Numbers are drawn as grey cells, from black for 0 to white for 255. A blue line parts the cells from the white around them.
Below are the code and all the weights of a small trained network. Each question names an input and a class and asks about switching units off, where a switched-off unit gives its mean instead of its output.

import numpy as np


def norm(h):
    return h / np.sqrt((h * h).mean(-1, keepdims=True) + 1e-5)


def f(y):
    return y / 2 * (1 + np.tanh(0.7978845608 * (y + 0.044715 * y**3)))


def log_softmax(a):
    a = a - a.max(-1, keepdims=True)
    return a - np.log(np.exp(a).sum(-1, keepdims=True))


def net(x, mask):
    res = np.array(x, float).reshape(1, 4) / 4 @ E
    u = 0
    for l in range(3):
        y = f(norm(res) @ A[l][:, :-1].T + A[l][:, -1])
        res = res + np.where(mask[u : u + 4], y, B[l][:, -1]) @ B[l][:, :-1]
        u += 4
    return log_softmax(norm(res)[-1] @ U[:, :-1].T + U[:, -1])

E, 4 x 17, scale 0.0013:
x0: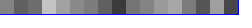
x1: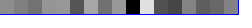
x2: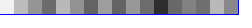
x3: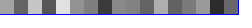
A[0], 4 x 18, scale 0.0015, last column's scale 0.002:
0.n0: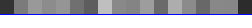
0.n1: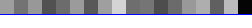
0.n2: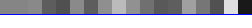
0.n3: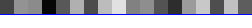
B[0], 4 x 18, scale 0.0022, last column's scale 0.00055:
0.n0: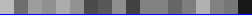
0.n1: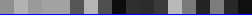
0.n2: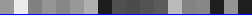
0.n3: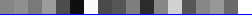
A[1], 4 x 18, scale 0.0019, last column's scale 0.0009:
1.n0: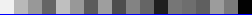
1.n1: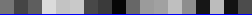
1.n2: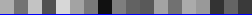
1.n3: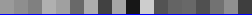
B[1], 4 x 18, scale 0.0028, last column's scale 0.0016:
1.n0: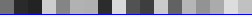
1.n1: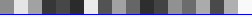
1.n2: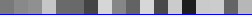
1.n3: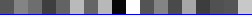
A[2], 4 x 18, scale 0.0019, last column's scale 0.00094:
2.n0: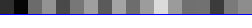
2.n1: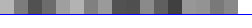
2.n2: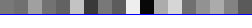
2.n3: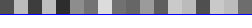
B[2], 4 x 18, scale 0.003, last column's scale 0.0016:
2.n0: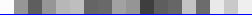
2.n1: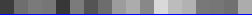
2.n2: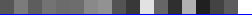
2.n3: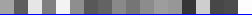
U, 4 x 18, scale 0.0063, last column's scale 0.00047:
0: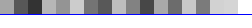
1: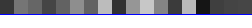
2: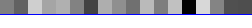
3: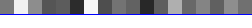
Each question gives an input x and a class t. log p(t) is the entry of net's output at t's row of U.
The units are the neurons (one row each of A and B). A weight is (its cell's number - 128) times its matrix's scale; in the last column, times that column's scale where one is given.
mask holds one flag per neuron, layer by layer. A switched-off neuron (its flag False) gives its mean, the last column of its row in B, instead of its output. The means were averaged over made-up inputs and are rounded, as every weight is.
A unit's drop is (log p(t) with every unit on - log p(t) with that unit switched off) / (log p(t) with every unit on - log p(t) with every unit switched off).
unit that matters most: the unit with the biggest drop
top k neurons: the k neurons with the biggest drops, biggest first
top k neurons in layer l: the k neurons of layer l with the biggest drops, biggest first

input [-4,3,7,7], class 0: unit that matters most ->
1.n0
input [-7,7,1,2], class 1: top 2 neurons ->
[1.n3; 1.n1]
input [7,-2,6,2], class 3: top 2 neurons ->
[1.n1; 2.n0]
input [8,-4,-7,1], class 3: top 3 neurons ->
[1.n1; 1.n0; 2.n1]
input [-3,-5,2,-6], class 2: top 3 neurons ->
[2.n3; 1.n3; 1.n1]
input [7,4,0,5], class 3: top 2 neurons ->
[1.n1; 2.n3]
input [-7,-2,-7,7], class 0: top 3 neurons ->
[2.n0; 1.n1; 2.n3]
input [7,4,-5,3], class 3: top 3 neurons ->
[1.n1; 1.n0; 2.n2]
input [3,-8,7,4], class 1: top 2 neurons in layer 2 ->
[2.n2; 2.n0]
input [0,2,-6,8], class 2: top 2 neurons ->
[1.n2; 1.n0]
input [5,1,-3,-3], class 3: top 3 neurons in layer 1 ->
[1.n1; 1.n0; 1.n2]
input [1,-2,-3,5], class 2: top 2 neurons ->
[1.n2; 1.n0]
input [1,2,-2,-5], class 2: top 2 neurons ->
[2.n3; 1.n0]
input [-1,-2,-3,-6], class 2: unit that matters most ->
2.n3
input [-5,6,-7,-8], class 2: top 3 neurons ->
[2.n3; 1.n0; 1.n1]
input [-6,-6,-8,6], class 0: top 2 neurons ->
[2.n0; 1.n1]
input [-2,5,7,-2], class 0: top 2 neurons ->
[1.n0; 2.n2]
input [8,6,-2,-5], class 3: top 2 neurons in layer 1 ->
[1.n1; 1.n2]
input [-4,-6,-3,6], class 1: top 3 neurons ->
[2.n2; 1.n1; 2.n3]
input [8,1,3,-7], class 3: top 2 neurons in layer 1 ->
[1.n1; 1.n2]
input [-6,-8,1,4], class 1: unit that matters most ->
2.n2
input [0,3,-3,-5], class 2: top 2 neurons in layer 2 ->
[2.n3; 2.n2]
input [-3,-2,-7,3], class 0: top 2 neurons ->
[2.n0; 1.n1]
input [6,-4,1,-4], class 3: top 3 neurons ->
[1.n1; 1.n3; 1.n2]
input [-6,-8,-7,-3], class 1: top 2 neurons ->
[2.n2; 1.n0]
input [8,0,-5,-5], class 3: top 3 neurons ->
[1.n1; 1.n0; 1.n2]
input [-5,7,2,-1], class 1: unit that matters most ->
1.n3
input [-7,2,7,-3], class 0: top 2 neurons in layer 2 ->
[2.n1; 2.n2]
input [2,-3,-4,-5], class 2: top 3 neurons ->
[2.n3; 1.n0; 1.n3]
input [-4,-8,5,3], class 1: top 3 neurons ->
[2.n2; 1.n1; 2.n0]
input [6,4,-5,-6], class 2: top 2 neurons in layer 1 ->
[1.n0; 1.n1]
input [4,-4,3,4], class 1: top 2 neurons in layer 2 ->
[2.n2; 2.n3]
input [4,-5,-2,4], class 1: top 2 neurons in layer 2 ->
[2.n2; 2.n3]
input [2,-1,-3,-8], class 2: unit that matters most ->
2.n3
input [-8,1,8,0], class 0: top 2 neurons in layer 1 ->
[1.n0; 1.n1]
